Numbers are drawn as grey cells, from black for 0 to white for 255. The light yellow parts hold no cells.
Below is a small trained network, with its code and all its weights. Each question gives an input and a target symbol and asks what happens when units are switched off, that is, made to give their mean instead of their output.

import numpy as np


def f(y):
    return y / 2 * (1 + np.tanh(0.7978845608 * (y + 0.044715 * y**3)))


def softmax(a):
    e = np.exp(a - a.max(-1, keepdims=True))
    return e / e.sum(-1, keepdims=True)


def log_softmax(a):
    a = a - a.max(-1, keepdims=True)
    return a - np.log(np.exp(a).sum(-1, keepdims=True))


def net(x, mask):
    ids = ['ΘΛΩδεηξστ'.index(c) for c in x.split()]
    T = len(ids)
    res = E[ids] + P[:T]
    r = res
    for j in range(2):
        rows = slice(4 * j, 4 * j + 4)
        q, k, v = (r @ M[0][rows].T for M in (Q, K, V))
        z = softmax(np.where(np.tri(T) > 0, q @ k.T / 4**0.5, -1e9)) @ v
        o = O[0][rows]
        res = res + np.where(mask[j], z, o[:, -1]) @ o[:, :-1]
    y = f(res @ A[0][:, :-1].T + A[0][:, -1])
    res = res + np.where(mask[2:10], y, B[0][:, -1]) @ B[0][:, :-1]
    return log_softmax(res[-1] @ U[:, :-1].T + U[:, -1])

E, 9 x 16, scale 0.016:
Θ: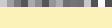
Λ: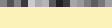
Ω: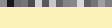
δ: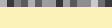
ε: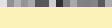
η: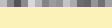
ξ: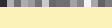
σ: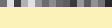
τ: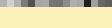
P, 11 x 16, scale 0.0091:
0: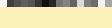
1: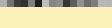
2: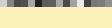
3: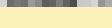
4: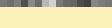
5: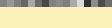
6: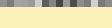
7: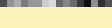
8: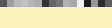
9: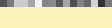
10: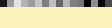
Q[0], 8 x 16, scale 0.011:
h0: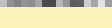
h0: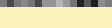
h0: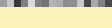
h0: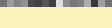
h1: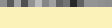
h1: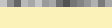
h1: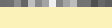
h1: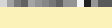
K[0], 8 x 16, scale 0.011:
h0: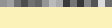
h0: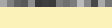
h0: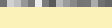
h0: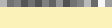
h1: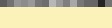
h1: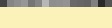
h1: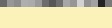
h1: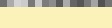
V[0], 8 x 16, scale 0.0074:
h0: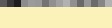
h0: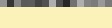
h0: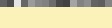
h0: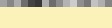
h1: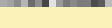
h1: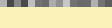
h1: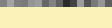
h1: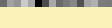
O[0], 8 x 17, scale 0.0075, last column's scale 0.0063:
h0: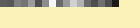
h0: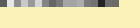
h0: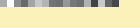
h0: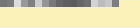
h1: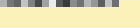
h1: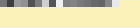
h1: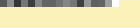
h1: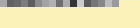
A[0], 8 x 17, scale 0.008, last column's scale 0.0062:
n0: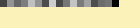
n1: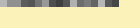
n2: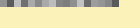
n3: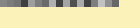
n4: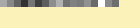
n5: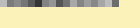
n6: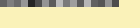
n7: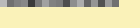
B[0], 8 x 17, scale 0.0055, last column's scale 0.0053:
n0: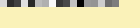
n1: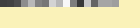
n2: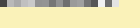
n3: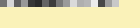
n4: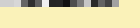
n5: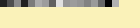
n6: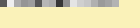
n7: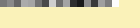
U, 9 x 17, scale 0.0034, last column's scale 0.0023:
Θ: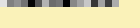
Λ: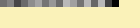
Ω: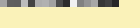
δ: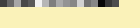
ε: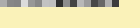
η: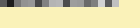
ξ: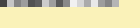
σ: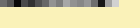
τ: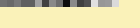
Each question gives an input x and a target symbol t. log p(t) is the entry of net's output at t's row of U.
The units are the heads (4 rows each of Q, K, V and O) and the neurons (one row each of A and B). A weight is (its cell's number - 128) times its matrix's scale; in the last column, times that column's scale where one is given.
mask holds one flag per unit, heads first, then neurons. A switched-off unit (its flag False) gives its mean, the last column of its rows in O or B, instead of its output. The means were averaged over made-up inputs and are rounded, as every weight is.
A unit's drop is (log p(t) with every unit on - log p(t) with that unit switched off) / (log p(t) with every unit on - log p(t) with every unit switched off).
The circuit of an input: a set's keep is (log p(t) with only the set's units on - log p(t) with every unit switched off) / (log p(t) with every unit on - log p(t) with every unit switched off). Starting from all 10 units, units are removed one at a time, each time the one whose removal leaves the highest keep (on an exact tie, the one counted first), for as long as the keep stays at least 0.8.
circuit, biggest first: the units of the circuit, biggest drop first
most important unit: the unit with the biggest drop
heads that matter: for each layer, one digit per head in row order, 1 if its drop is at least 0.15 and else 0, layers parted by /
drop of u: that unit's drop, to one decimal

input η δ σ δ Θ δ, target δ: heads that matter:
11
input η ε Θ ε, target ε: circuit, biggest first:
(h1, n7)
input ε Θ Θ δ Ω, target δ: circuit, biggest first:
(h0, h1)
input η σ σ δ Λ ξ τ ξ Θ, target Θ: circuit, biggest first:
(n4, h0)
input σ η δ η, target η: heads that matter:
11
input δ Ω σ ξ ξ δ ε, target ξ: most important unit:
h1
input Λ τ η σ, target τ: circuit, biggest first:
(h0, h1)
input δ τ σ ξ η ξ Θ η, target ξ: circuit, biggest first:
(h1, n3, h0, n2)
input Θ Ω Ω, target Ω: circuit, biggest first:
(h0, h1, n0)
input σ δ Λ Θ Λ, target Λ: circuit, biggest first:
(h0, h1, n1)
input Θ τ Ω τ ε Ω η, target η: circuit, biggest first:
(h0, h1)
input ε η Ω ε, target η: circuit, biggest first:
(n5, h0, h1, n2)
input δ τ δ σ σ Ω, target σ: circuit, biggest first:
(h1, h0)
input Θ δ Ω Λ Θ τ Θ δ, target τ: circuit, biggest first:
(h0)
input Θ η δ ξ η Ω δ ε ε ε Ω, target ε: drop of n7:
0.1
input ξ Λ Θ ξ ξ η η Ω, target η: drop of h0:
0.4
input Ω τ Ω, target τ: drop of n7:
0.0
